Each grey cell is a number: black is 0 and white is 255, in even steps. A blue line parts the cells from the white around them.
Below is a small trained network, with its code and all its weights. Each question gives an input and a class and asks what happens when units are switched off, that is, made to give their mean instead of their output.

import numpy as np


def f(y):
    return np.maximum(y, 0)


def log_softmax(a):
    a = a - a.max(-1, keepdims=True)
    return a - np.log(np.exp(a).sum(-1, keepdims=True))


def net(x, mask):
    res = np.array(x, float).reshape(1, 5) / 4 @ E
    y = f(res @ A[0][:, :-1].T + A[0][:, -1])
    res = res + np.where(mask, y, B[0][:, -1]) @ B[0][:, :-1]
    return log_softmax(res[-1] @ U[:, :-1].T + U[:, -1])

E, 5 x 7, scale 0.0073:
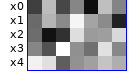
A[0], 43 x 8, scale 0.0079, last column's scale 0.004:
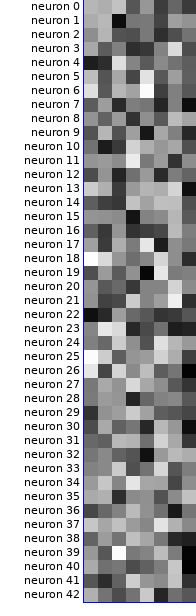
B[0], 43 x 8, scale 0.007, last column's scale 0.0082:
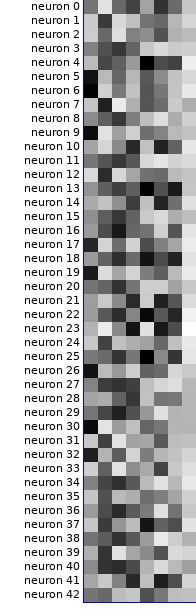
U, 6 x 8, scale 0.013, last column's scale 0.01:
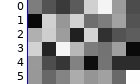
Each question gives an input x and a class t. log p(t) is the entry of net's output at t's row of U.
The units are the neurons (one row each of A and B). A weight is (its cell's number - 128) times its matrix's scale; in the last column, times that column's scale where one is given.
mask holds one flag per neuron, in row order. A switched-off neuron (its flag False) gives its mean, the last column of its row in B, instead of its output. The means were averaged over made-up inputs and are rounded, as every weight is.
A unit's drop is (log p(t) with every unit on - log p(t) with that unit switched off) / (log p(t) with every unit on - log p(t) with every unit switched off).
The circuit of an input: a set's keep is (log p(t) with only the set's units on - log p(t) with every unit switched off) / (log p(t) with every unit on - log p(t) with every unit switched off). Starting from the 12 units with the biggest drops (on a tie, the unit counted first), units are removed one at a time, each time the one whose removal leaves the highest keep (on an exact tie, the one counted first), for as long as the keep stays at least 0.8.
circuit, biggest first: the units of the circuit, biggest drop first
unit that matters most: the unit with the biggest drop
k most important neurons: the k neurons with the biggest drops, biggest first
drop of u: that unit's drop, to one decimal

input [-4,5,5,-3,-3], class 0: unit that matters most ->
neuron 23
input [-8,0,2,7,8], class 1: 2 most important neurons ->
neuron 6; neuron 26
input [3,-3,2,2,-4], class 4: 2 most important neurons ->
neuron 4; neuron 22
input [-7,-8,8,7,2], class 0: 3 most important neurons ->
neuron 20; neuron 3; neuron 8
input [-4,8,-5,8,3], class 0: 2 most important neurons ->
neuron 34; neuron 11
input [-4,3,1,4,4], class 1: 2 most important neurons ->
neuron 6; neuron 26
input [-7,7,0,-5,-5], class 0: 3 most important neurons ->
neuron 36; neuron 29; neuron 38
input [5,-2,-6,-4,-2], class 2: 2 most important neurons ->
neuron 23; neuron 6
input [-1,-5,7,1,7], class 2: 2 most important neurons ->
neuron 21; neuron 14
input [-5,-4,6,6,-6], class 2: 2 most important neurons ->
neuron 41; neuron 10
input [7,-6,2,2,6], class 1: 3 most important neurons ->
neuron 19; neuron 30; neuron 32
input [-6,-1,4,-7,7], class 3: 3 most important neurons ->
neuron 1; neuron 35; neuron 42
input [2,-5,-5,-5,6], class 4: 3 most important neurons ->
neuron 18; neuron 25; neuron 13
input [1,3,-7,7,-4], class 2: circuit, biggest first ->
neuron 23
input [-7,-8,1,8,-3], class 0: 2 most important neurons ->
neuron 8; neuron 16
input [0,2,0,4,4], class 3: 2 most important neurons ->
neuron 22; neuron 16
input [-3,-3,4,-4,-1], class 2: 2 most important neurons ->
neuron 10; neuron 21
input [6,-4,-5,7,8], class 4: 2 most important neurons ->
neuron 18; neuron 25
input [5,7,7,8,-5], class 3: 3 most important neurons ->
neuron 31; neuron 4; neuron 24
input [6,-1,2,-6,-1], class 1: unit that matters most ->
neuron 9
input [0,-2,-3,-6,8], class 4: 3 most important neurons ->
neuron 25; neuron 18; neuron 13
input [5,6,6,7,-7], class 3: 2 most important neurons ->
neuron 31; neuron 4
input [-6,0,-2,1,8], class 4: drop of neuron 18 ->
0.3
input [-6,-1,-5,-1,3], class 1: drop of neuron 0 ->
0.0
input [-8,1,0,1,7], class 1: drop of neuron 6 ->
0.4
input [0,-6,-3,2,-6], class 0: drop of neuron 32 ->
0.1
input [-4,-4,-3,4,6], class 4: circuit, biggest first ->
neuron 18
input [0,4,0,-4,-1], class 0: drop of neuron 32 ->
-0.1
